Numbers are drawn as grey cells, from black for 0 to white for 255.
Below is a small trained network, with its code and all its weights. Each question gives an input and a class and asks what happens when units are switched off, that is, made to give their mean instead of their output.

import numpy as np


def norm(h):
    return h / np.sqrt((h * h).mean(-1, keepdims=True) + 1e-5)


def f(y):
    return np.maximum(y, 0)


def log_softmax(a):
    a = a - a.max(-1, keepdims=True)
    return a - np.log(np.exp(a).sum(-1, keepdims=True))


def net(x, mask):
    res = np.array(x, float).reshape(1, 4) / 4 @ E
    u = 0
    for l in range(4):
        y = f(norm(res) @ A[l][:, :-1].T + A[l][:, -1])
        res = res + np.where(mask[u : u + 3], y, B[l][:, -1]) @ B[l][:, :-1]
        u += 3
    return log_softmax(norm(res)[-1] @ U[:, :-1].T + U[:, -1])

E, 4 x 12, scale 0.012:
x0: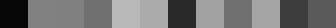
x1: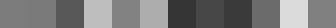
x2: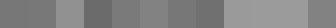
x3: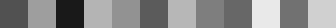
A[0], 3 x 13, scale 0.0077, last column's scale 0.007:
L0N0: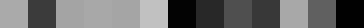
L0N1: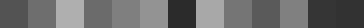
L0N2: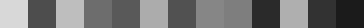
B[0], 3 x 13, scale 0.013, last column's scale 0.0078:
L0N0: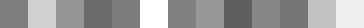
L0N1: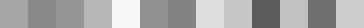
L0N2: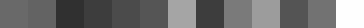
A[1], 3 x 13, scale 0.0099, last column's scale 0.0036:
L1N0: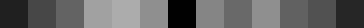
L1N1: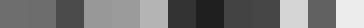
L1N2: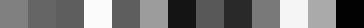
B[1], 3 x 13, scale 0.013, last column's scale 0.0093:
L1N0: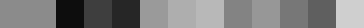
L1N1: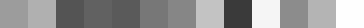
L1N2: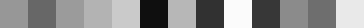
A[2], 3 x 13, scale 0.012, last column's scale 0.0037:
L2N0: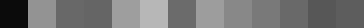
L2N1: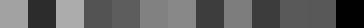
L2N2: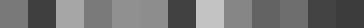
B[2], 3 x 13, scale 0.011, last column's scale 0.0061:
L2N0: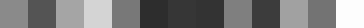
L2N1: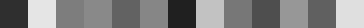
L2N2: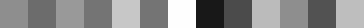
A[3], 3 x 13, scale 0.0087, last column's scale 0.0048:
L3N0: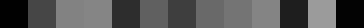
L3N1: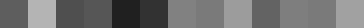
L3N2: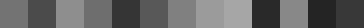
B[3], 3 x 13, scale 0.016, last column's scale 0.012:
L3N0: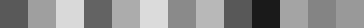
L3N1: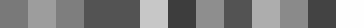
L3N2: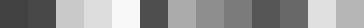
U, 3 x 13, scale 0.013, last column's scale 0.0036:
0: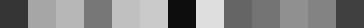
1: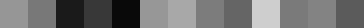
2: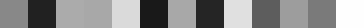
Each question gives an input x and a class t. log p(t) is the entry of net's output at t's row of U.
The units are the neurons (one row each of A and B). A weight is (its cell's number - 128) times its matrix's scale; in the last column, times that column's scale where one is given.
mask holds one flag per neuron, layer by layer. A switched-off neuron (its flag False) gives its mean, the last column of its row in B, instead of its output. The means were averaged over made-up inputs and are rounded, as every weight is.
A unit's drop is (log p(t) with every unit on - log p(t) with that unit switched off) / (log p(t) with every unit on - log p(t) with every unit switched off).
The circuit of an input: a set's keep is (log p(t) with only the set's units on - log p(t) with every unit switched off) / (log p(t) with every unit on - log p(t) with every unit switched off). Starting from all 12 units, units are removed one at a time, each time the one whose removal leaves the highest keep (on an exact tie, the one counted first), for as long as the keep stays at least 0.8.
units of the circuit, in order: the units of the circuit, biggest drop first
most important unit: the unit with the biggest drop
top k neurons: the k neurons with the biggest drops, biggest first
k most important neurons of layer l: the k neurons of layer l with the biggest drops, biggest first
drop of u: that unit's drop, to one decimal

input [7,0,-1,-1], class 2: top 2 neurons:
[L0N1, L2N0]
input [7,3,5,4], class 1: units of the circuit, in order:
[L1N0]
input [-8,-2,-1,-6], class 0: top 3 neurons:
[L2N1, L1N1, L3N2]
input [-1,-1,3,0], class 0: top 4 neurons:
[L0N1, L1N1, L0N0, L1N0]
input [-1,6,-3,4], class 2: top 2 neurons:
[L1N2, L0N2]
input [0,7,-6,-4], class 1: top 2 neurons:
[L0N2, L1N1]
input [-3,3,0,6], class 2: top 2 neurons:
[L1N2, L0N2]
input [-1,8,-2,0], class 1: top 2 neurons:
[L1N1, L3N2]
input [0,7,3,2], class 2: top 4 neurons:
[L1N2, L0N2, L3N1, L1N0]
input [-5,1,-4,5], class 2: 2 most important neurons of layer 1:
[L1N0, L1N1]
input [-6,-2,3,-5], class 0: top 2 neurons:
[L2N1, L1N1]
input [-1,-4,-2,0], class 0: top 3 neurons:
[L0N1, L1N1, L0N0]
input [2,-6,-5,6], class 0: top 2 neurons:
[L1N2, L1N1]
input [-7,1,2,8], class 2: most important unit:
L0N2
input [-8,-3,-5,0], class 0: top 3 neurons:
[L1N1, L0N0, L0N1]
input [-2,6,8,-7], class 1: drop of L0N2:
0.6
